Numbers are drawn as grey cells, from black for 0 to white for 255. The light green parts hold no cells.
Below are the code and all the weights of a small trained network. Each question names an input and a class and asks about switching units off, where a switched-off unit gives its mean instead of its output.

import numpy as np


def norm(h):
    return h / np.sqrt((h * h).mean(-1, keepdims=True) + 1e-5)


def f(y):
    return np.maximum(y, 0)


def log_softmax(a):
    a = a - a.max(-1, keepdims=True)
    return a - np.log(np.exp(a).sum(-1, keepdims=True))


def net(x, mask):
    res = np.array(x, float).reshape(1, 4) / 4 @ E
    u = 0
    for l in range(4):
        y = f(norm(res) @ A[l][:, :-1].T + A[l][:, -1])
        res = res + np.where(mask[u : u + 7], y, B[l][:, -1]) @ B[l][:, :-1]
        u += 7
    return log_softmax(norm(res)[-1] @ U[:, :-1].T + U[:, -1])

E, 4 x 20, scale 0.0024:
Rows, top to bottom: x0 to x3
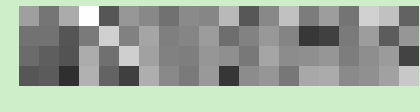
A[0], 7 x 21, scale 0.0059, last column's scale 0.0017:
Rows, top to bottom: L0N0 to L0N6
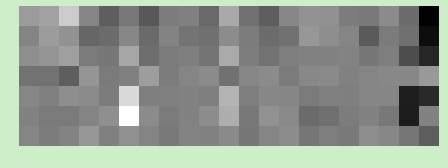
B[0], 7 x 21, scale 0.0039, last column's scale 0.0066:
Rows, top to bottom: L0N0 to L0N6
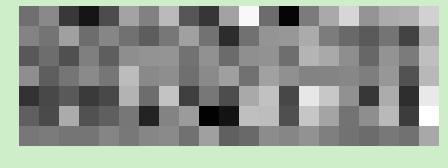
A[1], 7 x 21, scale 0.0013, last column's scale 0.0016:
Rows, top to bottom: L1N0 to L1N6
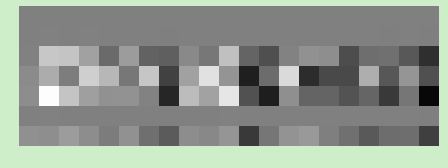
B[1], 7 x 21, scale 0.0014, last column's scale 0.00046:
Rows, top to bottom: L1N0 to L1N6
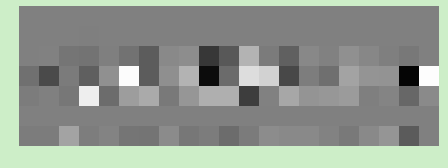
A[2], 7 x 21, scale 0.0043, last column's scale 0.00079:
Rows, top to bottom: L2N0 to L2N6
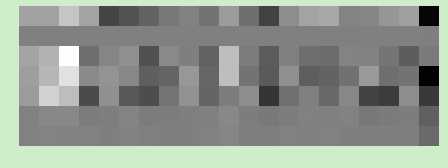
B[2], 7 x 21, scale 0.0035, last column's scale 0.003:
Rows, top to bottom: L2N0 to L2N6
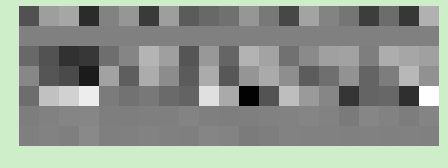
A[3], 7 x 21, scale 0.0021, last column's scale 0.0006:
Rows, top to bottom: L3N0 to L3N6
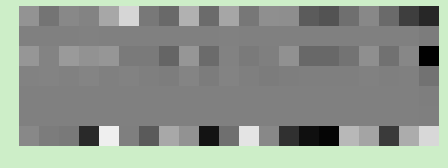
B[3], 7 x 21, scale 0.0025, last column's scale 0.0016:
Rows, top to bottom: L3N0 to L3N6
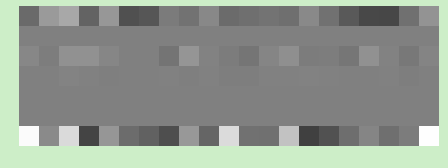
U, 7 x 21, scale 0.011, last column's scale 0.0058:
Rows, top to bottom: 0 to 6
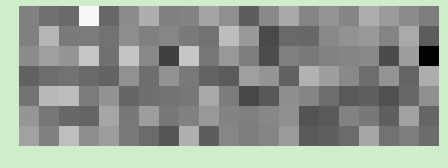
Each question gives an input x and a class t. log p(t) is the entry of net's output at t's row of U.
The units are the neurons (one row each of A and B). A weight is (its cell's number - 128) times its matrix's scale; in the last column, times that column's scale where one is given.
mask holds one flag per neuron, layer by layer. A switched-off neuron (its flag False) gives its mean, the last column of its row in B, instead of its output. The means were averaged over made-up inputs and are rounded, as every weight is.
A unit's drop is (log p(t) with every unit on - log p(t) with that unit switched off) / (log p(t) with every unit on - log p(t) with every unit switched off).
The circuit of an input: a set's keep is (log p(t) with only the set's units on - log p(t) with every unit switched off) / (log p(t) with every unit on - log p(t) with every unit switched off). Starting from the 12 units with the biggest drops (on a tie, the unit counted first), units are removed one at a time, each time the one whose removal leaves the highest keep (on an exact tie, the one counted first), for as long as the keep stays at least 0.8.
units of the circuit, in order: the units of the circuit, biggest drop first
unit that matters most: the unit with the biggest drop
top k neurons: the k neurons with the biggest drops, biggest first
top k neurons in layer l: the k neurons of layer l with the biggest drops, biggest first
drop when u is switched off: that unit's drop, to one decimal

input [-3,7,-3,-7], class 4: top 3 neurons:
[L2N4; L0N4; L0N0]
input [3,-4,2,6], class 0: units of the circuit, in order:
[L0N5; L0N4]
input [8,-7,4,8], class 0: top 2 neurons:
[L0N5; L0N4]
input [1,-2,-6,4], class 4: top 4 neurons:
[L0N4; L0N5; L0N2; L0N0]
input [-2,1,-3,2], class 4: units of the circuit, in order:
[L0N4; L0N5; L0N0]
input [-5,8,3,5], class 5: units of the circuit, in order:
[L0N4; L0N5]
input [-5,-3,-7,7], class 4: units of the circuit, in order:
[L0N4; L0N5; L0N0; L2N4]
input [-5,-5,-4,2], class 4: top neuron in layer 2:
[L2N4]
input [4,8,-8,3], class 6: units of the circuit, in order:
[L0N4; L3N6]
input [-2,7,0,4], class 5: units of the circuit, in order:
[L0N4; L0N5]
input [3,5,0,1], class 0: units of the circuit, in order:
[L0N4; L0N0; L0N5]
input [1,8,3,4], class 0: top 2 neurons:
[L0N5; L0N4]
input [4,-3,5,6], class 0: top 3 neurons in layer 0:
[L0N5; L0N4; L0N0]
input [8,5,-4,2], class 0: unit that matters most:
L0N5
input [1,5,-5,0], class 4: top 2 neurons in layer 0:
[L0N3; L0N4]
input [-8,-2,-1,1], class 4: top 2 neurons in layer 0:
[L0N4; L0N5]
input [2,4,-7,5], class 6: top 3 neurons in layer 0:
[L0N4; L0N2; L0N0]
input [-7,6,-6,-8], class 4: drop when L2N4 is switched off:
0.5
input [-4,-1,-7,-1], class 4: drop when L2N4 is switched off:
0.1
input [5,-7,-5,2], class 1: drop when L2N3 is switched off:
0.0
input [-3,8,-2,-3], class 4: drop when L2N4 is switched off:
0.2
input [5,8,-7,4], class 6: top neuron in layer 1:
[L1N3]
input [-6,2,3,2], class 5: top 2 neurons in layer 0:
[L0N4; L0N5]
